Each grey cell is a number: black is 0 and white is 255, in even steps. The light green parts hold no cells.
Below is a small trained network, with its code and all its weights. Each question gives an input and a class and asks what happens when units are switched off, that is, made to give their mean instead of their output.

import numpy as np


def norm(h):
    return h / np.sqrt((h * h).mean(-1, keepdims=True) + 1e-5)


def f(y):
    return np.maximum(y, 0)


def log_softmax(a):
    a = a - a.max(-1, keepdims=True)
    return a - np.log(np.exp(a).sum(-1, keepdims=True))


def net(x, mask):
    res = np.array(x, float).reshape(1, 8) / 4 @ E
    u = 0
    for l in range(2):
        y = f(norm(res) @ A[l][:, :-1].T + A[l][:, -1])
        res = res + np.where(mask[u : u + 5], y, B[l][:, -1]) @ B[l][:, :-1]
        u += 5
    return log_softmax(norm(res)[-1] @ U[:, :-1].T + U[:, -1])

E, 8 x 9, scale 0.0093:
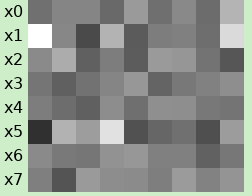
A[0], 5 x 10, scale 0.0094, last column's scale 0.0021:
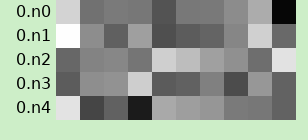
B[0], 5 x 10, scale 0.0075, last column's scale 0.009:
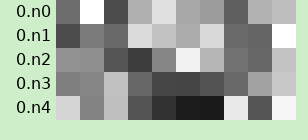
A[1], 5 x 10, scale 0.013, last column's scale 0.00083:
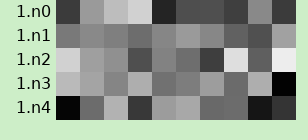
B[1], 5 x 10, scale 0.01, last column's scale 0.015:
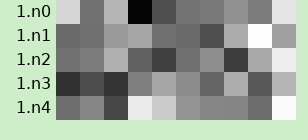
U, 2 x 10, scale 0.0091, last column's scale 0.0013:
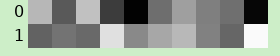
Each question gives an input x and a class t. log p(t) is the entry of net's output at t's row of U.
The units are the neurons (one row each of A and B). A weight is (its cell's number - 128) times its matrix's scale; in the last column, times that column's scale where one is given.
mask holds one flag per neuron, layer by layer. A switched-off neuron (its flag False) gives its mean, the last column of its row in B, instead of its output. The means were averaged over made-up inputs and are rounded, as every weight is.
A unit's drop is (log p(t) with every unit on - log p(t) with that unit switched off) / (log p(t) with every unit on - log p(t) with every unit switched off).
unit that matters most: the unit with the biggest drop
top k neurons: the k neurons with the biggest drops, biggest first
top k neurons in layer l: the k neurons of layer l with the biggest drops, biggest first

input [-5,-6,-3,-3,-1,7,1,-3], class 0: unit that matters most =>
1.n0
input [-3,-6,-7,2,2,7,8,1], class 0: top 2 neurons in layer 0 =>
0.n3; 0.n1
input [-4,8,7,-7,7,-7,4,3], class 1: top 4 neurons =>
0.n1; 1.n0; 0.n0; 1.n3
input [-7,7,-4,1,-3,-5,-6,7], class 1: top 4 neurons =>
0.n1; 0.n0; 1.n0; 1.n3
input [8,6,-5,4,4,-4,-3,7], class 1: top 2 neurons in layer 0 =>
0.n1; 0.n0
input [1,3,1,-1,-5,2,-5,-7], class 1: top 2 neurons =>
0.n1; 0.n4
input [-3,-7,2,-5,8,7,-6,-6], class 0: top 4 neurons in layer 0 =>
0.n1; 0.n3; 0.n2; 0.n0
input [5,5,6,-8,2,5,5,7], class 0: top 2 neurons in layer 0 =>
0.n3; 0.n2
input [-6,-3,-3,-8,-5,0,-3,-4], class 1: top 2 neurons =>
0.n4; 1.n4
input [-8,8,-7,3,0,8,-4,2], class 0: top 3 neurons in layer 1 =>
1.n0; 1.n4; 1.n1
